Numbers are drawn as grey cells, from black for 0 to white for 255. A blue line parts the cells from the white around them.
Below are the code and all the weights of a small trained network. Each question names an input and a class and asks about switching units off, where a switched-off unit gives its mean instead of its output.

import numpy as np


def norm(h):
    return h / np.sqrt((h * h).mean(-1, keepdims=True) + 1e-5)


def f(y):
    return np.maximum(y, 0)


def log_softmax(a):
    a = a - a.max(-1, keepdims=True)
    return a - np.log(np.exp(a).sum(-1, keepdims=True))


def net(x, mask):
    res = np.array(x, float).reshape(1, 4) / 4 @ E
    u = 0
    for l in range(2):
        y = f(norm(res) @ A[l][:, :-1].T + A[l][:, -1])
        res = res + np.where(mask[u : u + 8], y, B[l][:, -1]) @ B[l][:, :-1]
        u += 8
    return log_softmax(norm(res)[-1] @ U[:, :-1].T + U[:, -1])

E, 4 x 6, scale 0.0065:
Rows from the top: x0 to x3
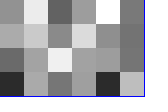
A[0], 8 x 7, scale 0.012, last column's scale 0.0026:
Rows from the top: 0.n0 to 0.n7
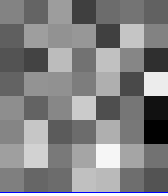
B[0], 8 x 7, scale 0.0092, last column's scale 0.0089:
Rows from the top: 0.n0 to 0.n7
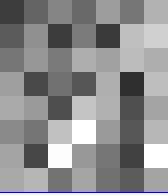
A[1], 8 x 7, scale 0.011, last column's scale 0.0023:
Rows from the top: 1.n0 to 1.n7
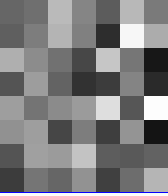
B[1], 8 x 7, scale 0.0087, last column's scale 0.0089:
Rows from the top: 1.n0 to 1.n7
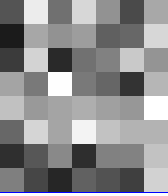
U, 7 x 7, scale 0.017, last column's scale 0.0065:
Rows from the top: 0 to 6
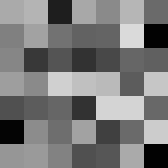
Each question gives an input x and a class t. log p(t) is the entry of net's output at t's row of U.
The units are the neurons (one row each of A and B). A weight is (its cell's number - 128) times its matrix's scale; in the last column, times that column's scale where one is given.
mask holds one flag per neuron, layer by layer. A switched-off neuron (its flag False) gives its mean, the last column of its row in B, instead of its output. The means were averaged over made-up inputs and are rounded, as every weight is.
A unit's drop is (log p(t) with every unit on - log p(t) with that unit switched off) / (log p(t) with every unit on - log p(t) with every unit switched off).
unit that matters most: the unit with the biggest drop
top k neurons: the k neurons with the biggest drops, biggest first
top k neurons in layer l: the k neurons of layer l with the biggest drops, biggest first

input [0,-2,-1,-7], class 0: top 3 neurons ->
(0.n6 1.n2 0.n5)
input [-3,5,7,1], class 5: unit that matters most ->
0.n1
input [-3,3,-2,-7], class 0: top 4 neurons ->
(0.n6 1.n2 0.n5 1.n3)
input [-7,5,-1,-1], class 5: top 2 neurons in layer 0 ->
(0.n6 0.n3)
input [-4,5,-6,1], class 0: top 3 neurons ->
(0.n4 0.n6 1.n1)
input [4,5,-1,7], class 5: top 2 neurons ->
(0.n1 1.n6)
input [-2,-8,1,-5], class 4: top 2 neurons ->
(0.n6 0.n1)
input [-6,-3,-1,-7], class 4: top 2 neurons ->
(0.n1 0.n6)
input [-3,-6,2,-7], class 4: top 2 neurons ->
(0.n6 0.n5)
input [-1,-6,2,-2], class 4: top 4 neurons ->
(0.n6 0.n1 0.n5 0.n0)
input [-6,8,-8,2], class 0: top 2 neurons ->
(0.n4 0.n6)
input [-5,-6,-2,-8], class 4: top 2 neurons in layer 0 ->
(0.n1 0.n6)
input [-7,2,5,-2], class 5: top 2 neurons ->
(0.n6 0.n3)
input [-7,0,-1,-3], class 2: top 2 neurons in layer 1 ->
(1.n1 1.n5)
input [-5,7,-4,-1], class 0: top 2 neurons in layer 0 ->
(0.n6 0.n4)
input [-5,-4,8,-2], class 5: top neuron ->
(0.n6)
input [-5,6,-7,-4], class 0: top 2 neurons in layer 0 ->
(0.n6 0.n5)
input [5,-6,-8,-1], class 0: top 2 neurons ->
(0.n6 1.n2)
